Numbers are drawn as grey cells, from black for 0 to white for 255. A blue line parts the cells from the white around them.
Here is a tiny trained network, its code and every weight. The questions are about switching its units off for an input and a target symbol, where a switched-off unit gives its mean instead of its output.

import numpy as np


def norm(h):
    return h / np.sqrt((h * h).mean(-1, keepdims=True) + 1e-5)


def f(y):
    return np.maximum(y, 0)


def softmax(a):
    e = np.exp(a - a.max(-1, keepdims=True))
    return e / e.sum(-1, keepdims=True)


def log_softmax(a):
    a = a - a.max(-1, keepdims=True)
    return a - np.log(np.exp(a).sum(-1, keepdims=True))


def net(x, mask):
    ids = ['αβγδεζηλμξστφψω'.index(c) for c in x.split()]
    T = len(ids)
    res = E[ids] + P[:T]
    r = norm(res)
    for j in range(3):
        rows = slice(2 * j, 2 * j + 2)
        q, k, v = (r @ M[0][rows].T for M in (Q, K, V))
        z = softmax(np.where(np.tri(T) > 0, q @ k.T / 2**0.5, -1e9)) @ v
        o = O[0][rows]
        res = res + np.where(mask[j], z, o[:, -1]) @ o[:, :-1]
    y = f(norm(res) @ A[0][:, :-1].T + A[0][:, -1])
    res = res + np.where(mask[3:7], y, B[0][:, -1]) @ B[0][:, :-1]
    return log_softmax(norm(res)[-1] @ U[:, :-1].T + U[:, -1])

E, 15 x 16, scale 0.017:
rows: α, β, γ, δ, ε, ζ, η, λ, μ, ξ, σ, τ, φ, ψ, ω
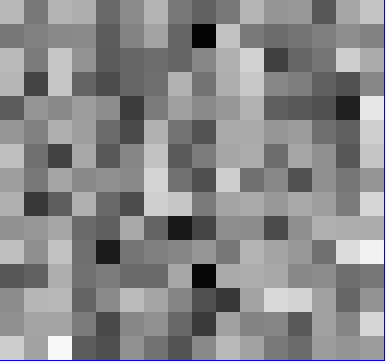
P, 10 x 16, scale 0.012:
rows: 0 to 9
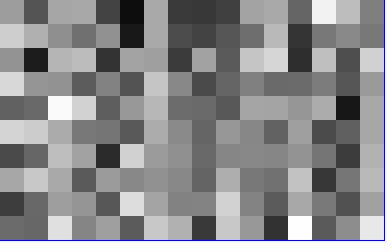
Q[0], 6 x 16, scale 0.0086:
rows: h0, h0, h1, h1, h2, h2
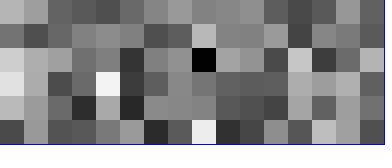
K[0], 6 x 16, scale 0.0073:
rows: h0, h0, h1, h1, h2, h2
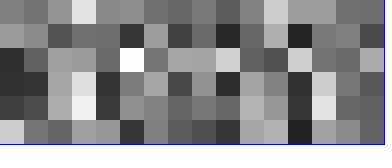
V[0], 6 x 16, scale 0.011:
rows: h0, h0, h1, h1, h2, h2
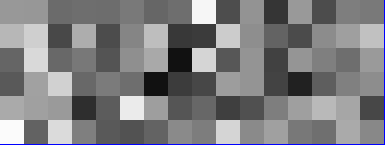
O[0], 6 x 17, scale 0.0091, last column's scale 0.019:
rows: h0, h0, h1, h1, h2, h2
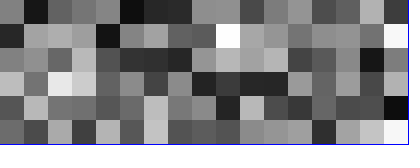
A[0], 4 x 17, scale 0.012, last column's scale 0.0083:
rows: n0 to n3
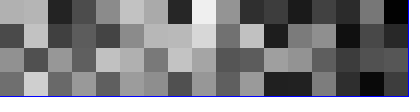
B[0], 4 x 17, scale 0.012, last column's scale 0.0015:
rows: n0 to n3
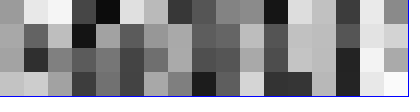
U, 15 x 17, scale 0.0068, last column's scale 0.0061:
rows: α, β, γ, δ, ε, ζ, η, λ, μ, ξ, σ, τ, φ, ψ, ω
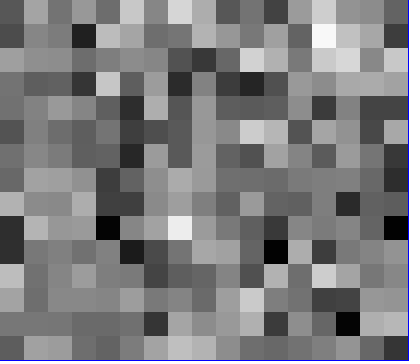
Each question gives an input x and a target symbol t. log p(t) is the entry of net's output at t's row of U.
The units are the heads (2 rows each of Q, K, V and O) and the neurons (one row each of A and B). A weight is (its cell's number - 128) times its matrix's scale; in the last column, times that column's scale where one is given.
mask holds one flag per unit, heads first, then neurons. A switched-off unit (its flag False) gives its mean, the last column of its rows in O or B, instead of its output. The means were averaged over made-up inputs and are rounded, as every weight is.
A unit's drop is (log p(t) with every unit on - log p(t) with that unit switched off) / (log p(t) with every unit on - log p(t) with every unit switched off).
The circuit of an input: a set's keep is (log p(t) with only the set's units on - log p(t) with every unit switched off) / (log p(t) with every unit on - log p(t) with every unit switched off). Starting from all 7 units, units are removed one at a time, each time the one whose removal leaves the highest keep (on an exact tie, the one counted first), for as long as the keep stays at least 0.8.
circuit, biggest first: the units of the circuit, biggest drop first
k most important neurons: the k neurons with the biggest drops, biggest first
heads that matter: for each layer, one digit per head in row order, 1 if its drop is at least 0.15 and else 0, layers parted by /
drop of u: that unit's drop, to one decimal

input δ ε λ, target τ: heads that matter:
011
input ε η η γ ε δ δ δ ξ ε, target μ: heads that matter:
011
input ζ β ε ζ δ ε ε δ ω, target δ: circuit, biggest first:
[h2; h0]
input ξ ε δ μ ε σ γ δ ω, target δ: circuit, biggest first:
[h2; h1]
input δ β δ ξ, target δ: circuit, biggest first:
[h0; h2]
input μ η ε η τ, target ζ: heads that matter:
010
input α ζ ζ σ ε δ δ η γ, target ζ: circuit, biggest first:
[h1]
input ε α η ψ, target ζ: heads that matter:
010
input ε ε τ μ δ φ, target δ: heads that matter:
100
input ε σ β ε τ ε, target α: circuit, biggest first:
[h0; h1]
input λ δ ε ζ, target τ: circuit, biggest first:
[h2; h1]
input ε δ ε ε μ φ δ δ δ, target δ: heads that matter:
101
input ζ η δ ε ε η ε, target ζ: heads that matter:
010
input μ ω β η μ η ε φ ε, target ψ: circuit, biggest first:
[h2; n1]
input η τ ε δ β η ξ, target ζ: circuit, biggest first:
[h1]
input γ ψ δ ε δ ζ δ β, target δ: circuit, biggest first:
[h0; h1]
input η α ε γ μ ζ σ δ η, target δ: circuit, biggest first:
[h2; h1]
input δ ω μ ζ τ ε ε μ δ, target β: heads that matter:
010
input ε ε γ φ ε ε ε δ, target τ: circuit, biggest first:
[h2; h0]
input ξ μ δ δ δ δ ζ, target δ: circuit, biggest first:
[h2; h0]
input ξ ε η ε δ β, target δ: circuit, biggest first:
[h0; h2]
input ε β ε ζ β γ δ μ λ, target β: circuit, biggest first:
[h1]
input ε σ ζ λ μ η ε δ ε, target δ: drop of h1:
0.2
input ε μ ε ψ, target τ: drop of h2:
0.5
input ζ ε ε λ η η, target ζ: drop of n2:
0.0
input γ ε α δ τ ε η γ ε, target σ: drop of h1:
0.2
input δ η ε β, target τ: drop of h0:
0.1
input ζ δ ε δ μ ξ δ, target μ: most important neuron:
[n3]
